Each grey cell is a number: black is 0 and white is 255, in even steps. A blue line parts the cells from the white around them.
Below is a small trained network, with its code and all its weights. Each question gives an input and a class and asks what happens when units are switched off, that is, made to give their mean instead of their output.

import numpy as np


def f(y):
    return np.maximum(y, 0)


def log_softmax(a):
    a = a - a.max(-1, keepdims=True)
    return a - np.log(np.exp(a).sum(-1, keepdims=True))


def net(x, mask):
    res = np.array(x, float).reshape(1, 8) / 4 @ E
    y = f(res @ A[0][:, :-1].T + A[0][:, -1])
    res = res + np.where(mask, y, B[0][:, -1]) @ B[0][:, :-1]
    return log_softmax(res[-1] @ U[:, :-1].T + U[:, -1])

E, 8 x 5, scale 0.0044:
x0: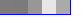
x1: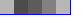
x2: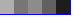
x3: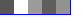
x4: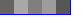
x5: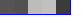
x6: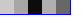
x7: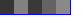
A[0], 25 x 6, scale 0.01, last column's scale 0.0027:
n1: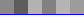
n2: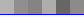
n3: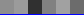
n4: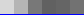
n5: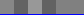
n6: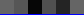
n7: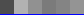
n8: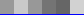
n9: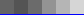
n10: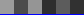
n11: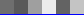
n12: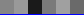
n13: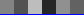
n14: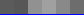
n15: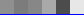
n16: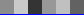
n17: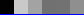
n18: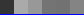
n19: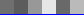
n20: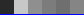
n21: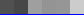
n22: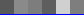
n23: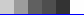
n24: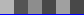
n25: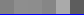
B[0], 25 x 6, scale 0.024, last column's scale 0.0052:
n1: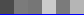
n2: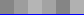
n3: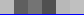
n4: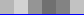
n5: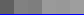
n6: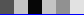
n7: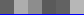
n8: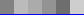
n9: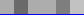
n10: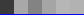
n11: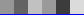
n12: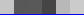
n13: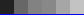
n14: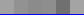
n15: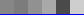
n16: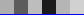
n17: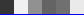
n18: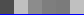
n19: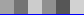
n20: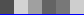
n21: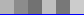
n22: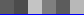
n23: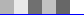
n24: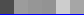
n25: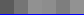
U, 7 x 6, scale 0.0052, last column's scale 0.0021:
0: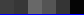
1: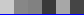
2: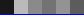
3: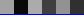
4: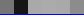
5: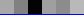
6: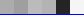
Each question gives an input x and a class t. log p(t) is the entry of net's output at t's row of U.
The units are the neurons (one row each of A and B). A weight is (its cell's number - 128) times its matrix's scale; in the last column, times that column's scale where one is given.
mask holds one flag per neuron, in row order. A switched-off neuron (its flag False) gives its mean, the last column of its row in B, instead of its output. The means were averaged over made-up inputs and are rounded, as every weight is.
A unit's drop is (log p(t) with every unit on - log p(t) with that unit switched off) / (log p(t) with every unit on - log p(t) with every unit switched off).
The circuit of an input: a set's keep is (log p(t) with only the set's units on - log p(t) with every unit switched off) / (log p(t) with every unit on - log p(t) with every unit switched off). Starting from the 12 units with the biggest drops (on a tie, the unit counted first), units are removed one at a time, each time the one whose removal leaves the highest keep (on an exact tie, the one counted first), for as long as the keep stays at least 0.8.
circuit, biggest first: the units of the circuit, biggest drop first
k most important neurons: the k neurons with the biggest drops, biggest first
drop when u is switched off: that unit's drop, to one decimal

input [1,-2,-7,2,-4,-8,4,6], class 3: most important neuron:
(n22)
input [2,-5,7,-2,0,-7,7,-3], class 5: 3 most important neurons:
(n6; n11; n19)
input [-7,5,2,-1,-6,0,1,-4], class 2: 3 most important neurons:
(n24; n10; n13)
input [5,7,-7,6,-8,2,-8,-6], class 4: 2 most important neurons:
(n23; n13)
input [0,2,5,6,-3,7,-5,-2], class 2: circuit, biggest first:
(n13; n17)
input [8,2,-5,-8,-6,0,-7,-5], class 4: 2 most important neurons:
(n23; n17)
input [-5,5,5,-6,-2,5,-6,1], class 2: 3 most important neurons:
(n10; n13; n24)
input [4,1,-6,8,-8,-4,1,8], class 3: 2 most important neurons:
(n22; n16)
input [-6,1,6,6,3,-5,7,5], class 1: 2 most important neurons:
(n16; n4)
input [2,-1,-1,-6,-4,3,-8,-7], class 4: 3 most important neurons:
(n23; n13; n17)
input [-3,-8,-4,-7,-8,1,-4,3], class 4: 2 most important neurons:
(n23; n20)
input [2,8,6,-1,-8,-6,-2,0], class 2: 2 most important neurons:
(n24; n10)
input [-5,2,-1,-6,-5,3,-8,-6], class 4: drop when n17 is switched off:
0.2
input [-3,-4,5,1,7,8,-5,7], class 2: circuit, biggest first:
(n17)
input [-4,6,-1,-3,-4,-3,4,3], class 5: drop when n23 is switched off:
0.1
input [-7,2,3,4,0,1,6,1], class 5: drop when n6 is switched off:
0.3
